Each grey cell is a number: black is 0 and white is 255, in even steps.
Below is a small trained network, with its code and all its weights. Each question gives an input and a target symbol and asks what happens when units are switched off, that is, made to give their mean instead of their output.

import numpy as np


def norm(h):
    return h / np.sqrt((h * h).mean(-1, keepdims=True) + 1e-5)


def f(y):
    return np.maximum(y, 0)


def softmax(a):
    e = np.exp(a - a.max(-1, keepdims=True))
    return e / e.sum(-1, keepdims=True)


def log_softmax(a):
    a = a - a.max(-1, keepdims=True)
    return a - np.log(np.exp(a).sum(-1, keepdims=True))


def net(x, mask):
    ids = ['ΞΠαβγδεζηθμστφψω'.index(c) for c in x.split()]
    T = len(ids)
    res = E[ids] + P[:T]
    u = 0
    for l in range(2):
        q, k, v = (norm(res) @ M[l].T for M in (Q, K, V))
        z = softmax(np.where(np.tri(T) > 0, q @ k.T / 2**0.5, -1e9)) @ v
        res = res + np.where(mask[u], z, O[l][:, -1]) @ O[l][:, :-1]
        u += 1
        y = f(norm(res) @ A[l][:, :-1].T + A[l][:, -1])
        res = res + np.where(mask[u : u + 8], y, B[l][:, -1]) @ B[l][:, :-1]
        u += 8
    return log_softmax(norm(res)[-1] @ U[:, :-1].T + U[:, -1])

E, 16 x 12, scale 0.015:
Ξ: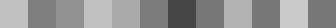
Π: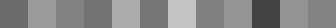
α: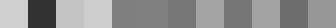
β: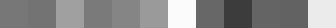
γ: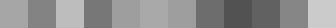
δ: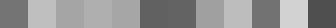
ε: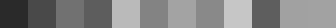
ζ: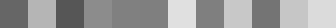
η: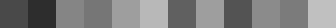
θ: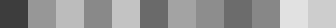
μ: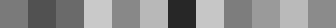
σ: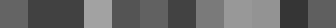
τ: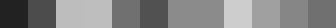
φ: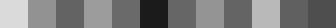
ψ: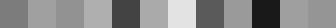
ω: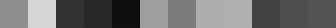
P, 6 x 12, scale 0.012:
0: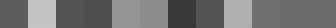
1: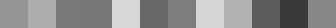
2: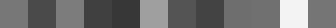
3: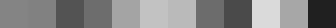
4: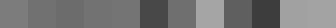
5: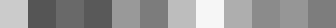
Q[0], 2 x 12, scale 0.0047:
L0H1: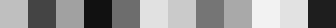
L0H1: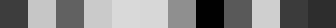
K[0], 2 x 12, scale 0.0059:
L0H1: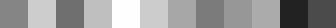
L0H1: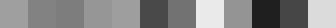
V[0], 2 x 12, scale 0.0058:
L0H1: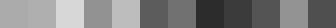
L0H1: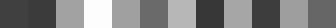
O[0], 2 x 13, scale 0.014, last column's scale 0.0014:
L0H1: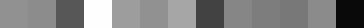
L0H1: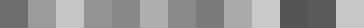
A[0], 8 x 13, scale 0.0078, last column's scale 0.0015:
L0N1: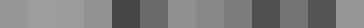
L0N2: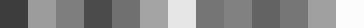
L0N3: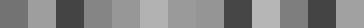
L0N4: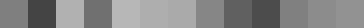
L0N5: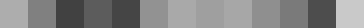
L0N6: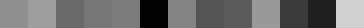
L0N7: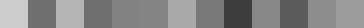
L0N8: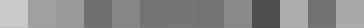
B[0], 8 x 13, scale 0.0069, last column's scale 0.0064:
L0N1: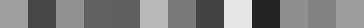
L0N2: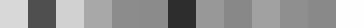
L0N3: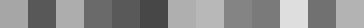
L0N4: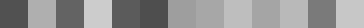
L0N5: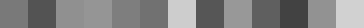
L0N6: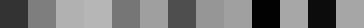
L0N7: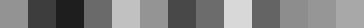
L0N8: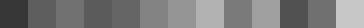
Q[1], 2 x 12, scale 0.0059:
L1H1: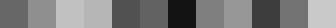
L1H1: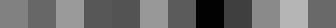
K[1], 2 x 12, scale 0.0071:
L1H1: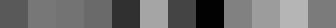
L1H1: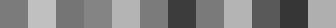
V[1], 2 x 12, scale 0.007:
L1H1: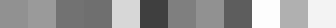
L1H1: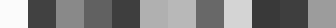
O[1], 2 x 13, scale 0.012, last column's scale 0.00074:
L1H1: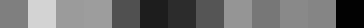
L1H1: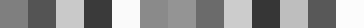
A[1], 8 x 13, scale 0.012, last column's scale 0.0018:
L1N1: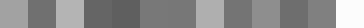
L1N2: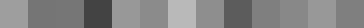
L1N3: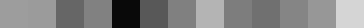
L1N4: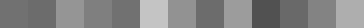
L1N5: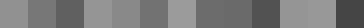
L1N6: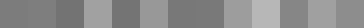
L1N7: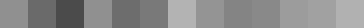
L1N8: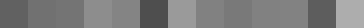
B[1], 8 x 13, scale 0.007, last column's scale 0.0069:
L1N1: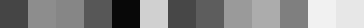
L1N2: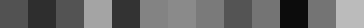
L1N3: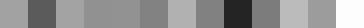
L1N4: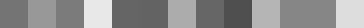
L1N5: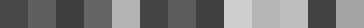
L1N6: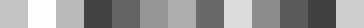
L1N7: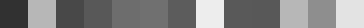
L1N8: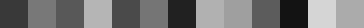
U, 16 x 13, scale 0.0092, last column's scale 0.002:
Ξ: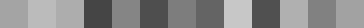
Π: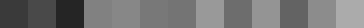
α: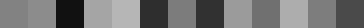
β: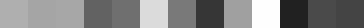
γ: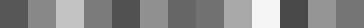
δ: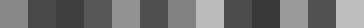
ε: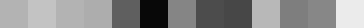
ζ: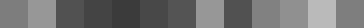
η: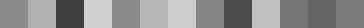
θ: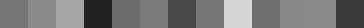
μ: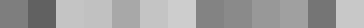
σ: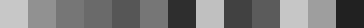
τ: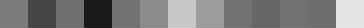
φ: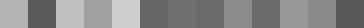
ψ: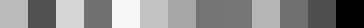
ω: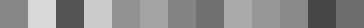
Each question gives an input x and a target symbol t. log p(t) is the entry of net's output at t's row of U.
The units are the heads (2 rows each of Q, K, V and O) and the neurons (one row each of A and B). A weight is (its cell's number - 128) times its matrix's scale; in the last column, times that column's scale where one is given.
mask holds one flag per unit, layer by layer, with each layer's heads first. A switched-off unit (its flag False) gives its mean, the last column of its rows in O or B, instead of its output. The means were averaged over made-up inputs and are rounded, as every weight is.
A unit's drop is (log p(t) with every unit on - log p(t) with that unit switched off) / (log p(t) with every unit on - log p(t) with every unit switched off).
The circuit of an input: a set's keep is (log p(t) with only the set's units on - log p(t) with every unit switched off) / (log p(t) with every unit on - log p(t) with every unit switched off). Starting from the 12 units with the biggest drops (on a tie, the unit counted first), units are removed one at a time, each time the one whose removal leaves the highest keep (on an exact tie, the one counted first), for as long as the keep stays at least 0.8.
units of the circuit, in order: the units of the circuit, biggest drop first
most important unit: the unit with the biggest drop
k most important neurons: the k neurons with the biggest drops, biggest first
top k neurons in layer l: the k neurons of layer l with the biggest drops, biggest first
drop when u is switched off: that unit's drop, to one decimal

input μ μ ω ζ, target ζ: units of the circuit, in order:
L0H1, L1H1
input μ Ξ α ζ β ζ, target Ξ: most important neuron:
L0N6
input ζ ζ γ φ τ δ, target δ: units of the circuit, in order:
L0H1, L1N1
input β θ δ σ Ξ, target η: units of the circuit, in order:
L1H1, L0H1, L0N2
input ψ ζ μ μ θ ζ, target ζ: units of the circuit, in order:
L1H1, L1N7
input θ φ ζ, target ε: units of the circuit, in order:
L1H1, L1N3
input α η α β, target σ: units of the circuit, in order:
L1H1, L0H1, L0N2, L0N4
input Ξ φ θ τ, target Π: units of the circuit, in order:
L0H1, L1N8
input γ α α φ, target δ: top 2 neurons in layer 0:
L0N3, L0N2
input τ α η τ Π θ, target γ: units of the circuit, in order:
L0H1, L1N1
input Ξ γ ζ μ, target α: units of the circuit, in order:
L0H1, L1H1, L0N6
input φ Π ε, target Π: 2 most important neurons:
L0N6, L1N2
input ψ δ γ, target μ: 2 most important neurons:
L1N4, L0N4
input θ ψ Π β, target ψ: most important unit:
L1H1
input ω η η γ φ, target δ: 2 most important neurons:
L0N6, L0N2
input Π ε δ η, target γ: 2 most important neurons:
L1N1, L1N7
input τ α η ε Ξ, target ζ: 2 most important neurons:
L1N1, L0N8
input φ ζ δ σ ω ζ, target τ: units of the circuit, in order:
L1H1, L0H1, L1N2
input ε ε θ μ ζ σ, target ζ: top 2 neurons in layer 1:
L1N1, L1N3
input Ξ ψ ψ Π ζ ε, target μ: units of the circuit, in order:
L0H1
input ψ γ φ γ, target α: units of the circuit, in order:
L0H1, L1N5
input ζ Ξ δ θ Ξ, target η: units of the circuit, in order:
L1H1, L0H1
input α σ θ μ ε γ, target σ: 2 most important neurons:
L1N3, L0N4
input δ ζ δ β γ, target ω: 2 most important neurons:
L1N6, L0N7
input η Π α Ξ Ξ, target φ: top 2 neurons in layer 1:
L1N7, L1N1
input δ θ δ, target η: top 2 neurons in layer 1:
L1N3, L1N1
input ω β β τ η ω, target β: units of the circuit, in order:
L0H1
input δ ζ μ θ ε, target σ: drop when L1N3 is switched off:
0.3
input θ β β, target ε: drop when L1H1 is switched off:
0.8
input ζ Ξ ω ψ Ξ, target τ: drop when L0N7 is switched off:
0.0
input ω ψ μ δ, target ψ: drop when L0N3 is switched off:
-0.1
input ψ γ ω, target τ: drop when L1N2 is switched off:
0.2
